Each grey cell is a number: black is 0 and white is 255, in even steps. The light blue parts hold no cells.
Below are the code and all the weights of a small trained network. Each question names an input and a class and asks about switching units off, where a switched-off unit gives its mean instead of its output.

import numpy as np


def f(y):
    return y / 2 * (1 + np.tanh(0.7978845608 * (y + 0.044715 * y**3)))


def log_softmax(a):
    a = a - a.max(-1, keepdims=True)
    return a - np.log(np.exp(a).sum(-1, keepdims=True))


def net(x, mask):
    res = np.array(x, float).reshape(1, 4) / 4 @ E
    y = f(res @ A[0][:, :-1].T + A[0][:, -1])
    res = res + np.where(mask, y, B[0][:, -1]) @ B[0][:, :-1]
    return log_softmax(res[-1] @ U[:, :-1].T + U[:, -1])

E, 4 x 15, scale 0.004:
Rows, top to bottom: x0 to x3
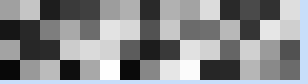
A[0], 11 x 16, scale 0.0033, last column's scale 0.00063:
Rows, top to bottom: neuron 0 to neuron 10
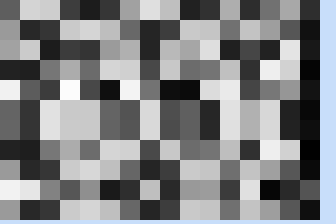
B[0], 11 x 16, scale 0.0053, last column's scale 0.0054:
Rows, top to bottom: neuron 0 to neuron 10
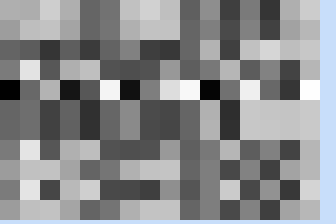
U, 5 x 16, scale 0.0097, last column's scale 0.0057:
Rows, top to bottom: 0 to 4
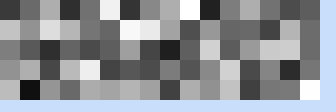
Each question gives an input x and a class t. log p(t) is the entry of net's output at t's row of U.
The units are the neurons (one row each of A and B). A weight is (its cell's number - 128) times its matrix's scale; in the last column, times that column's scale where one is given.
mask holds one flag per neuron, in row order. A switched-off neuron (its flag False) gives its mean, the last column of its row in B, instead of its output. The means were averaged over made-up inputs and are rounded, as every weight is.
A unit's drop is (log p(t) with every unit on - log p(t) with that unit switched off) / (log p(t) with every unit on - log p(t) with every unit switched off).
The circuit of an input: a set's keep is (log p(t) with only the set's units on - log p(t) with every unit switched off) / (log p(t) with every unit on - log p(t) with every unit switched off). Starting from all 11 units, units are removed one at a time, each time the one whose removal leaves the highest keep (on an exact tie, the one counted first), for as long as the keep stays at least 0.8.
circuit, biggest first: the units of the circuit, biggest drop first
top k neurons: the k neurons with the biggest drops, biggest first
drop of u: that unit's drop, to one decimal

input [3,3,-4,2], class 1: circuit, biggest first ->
neuron 4
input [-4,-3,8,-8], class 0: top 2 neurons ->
neuron 4; neuron 0
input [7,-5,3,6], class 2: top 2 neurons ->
neuron 4; neuron 2
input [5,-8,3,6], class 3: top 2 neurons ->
neuron 9; neuron 4
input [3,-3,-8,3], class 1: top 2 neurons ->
neuron 4; neuron 0
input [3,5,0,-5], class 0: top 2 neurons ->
neuron 4; neuron 9
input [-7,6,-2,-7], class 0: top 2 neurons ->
neuron 4; neuron 2
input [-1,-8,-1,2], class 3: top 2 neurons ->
neuron 9; neuron 4
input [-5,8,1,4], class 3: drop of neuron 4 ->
0.2
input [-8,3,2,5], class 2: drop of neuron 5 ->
0.2
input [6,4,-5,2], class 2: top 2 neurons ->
neuron 2; neuron 4
